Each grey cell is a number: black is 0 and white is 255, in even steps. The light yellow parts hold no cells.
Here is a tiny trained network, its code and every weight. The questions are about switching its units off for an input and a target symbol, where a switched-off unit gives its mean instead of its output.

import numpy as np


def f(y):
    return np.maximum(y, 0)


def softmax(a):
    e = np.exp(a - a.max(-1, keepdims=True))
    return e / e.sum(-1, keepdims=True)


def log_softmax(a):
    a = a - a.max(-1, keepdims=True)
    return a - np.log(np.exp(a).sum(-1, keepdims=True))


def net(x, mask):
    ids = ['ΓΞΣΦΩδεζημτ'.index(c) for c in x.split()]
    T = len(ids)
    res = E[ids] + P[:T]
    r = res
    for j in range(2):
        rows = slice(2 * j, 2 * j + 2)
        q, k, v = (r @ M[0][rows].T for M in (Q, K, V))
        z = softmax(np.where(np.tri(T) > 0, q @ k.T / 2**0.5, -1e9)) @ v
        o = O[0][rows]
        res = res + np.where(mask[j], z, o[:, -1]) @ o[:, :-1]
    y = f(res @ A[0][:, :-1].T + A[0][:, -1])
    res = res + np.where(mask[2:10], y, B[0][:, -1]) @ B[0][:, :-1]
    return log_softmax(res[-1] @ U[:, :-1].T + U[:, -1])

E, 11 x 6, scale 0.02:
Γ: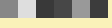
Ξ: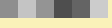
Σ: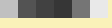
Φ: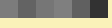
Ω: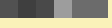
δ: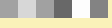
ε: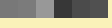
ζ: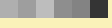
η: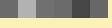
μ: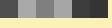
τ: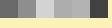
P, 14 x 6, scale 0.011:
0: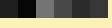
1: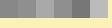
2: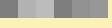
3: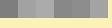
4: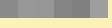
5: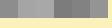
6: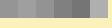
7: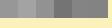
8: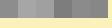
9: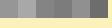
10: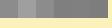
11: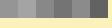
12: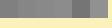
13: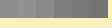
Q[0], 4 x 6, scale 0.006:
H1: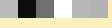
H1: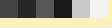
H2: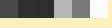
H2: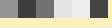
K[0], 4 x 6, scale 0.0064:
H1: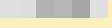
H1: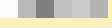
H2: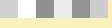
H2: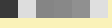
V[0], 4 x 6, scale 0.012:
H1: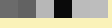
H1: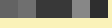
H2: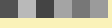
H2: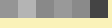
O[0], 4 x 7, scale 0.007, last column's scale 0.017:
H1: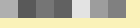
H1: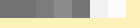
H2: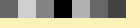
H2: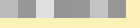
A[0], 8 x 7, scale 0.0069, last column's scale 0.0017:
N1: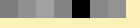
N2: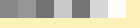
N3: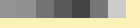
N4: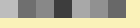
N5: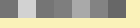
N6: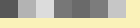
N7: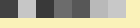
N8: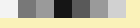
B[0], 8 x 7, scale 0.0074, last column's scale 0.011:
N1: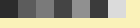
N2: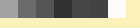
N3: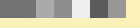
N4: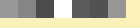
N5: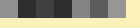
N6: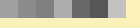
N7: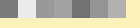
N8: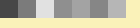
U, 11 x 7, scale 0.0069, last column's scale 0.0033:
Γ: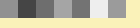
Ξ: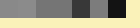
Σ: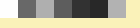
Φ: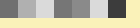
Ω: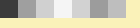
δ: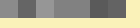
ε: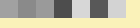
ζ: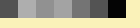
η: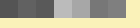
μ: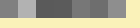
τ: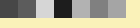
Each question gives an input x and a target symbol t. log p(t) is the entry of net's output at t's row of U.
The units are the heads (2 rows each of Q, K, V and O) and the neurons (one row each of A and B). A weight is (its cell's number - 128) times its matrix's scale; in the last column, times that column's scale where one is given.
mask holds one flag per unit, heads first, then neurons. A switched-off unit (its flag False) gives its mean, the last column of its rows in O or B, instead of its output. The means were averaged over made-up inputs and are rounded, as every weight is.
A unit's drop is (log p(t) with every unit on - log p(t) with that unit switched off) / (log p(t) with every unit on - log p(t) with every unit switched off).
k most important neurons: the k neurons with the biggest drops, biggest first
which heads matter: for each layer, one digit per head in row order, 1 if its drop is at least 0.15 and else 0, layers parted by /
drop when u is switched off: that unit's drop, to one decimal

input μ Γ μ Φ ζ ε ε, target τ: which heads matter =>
01
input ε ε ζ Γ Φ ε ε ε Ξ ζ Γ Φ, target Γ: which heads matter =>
10
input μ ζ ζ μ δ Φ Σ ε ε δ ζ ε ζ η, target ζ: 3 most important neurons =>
N7, N1, N3
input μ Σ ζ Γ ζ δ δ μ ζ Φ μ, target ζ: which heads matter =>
10
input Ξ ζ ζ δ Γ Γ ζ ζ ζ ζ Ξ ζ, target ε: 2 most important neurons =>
N2, N6
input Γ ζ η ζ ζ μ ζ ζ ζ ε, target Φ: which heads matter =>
11
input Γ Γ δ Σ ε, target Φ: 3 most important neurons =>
N7, N8, N5
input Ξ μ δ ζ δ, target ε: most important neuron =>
N5
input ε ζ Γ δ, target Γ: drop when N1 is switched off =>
0.2
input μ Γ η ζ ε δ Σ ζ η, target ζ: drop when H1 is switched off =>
0.9
